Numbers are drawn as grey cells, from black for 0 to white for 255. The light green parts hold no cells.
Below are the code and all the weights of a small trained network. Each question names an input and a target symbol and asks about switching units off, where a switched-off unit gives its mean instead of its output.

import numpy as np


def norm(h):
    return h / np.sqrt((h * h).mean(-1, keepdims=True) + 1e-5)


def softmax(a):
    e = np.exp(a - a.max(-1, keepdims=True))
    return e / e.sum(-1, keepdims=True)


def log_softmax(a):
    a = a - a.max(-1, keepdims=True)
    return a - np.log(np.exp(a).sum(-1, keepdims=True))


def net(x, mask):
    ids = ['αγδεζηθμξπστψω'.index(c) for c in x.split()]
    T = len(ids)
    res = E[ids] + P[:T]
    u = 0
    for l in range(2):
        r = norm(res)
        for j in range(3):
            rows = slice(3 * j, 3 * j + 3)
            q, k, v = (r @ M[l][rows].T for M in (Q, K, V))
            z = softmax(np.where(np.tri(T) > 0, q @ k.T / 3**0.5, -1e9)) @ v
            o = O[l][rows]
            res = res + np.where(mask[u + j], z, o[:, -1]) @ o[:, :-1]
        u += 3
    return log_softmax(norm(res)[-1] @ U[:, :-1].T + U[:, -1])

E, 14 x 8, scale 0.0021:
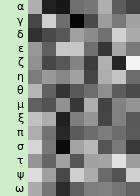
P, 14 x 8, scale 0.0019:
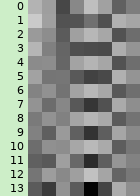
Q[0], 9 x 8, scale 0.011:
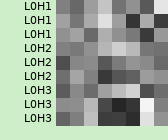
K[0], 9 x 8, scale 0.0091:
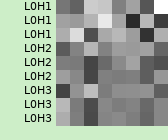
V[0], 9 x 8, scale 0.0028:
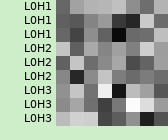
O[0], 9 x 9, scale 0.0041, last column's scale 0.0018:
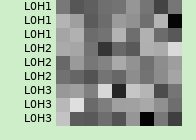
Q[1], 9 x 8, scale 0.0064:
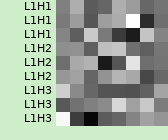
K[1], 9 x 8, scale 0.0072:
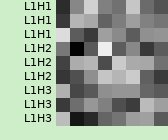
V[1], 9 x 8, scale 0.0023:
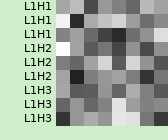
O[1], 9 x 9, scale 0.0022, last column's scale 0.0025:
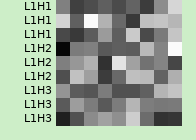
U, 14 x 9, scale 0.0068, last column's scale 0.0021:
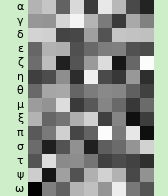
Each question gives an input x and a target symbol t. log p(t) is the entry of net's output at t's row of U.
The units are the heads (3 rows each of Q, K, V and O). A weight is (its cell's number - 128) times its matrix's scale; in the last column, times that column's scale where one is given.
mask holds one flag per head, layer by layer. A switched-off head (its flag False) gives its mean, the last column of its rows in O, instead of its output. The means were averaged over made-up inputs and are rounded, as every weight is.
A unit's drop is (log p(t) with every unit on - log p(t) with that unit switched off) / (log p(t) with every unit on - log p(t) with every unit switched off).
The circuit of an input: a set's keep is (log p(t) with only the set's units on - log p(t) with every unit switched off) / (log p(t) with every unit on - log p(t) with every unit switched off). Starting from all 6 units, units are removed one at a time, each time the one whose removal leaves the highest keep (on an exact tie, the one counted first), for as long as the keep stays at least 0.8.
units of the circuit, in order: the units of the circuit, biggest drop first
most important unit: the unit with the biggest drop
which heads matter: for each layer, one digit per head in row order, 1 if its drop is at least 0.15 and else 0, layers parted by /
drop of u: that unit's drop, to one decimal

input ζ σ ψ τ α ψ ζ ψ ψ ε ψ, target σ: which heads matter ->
010 / 000
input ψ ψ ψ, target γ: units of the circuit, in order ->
(L1H1 L0H1 L1H2)
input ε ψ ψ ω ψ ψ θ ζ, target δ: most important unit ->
L0H1
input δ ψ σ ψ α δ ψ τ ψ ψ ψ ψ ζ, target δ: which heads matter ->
011 / 010
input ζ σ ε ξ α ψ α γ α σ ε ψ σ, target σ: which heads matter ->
111 / 000
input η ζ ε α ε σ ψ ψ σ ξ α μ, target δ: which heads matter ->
100 / 000
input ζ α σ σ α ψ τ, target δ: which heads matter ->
001 / 000
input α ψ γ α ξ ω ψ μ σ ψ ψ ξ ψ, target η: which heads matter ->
001 / 000
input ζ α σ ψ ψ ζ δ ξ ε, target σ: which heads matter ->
110 / 000
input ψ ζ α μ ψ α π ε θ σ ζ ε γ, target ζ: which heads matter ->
001 / 110
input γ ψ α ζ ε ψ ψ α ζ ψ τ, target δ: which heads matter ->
000 / 000
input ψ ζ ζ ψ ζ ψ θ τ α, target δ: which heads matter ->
001 / 000
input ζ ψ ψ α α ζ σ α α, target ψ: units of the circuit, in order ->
(L1H2 L1H1 L0H1)
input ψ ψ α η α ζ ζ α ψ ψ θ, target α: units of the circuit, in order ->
(L0H3)
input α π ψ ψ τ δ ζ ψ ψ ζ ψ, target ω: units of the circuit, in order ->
(L0H3 L0H1)
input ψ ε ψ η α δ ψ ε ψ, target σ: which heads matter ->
110 / 000
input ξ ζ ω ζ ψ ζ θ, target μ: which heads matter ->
110 / 110
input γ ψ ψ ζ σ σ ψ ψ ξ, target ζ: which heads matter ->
101 / 000
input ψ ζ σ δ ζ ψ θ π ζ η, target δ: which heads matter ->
100 / 000
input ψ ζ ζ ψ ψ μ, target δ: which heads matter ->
100 / 000
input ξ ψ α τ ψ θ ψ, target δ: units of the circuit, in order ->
(L0H2)
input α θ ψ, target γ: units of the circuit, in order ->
(L1H1 L0H2 L0H1 L1H2)
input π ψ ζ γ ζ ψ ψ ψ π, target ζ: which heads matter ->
001 / 000
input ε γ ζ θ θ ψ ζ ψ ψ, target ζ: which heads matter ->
001 / 100
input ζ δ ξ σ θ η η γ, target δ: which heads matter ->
100 / 010
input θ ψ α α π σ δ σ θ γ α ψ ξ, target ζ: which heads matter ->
001 / 000
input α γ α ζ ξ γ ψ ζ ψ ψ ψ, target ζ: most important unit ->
L0H3
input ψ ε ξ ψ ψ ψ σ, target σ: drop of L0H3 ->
0.2
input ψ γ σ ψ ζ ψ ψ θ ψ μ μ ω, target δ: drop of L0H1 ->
1.5
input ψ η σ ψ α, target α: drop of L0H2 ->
0.0
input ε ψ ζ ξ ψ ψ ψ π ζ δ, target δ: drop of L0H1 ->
1.2
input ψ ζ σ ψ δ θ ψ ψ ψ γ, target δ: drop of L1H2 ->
0.1
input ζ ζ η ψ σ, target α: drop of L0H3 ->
1.2
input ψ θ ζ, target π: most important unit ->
L1H2
